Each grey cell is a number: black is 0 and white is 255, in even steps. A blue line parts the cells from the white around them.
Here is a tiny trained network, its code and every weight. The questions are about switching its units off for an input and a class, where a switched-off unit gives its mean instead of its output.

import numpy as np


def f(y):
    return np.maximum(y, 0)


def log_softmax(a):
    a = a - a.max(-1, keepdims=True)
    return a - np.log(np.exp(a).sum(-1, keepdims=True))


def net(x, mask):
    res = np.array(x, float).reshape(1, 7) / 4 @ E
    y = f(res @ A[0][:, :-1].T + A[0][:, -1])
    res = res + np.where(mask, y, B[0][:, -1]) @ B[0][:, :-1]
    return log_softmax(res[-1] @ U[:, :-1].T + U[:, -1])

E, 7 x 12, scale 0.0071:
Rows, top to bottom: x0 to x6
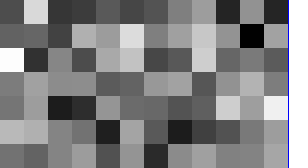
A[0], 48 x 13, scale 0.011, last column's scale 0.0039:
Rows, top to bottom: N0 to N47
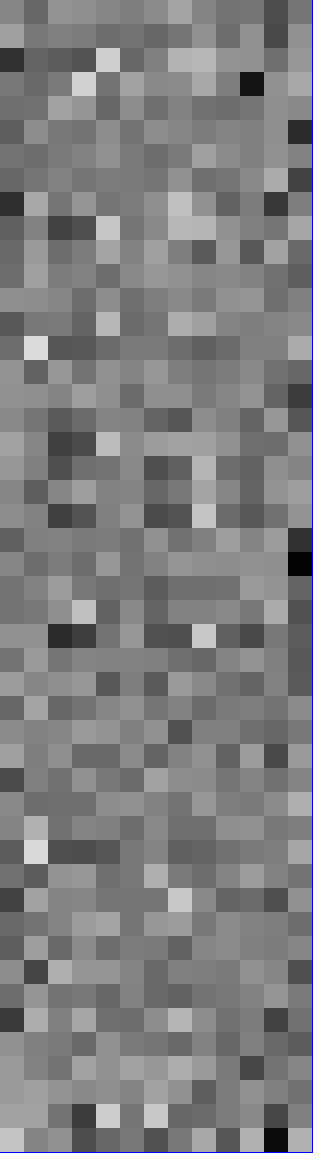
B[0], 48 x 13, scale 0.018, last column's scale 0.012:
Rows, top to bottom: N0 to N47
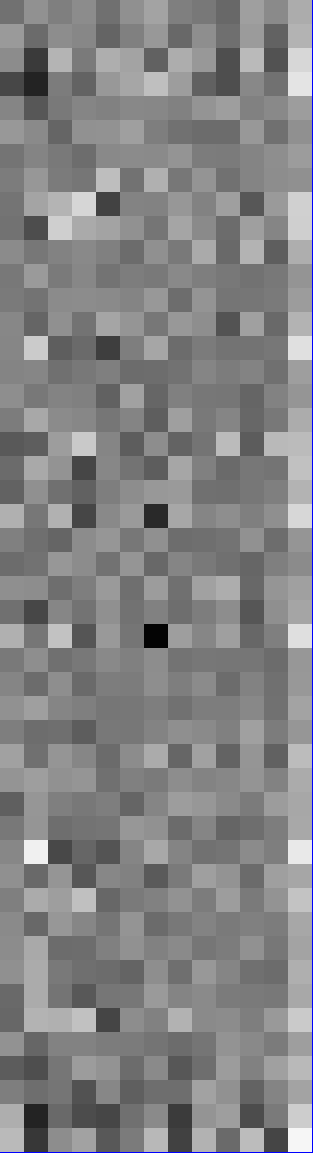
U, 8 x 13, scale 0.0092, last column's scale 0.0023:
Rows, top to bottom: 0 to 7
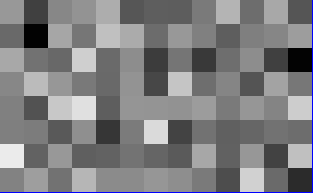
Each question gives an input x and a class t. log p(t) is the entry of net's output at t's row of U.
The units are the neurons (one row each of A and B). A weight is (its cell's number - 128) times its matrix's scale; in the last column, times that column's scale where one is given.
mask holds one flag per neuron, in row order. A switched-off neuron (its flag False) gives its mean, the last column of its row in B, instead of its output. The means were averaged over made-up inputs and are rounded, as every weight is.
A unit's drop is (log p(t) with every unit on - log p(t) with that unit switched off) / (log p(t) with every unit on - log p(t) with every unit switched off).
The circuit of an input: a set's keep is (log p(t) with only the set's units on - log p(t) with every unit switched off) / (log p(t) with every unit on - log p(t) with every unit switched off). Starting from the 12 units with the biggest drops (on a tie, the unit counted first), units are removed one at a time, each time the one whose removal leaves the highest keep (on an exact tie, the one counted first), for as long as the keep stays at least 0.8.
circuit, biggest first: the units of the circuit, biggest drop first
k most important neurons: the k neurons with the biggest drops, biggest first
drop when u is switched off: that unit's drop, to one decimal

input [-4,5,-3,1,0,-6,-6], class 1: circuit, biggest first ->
[N3]
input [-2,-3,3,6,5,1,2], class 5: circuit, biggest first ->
[N26 N2]
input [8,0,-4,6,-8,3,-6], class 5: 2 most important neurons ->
[N35 N14]
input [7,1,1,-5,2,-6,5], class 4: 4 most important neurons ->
[N8 N37 N3 N42]
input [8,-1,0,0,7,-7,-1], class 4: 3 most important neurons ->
[N9 N18 N2]
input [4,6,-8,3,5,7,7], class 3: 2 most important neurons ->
[N47 N26]
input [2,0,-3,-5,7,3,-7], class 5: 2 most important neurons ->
[N35 N14]
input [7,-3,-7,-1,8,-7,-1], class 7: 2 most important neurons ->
[N35 N14]
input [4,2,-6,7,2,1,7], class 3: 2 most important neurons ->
[N47 N42]
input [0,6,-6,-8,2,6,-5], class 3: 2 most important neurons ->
[N47 N26]
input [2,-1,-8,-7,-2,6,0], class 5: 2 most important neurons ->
[N26 N21]
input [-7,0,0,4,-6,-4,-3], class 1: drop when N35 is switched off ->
0.1
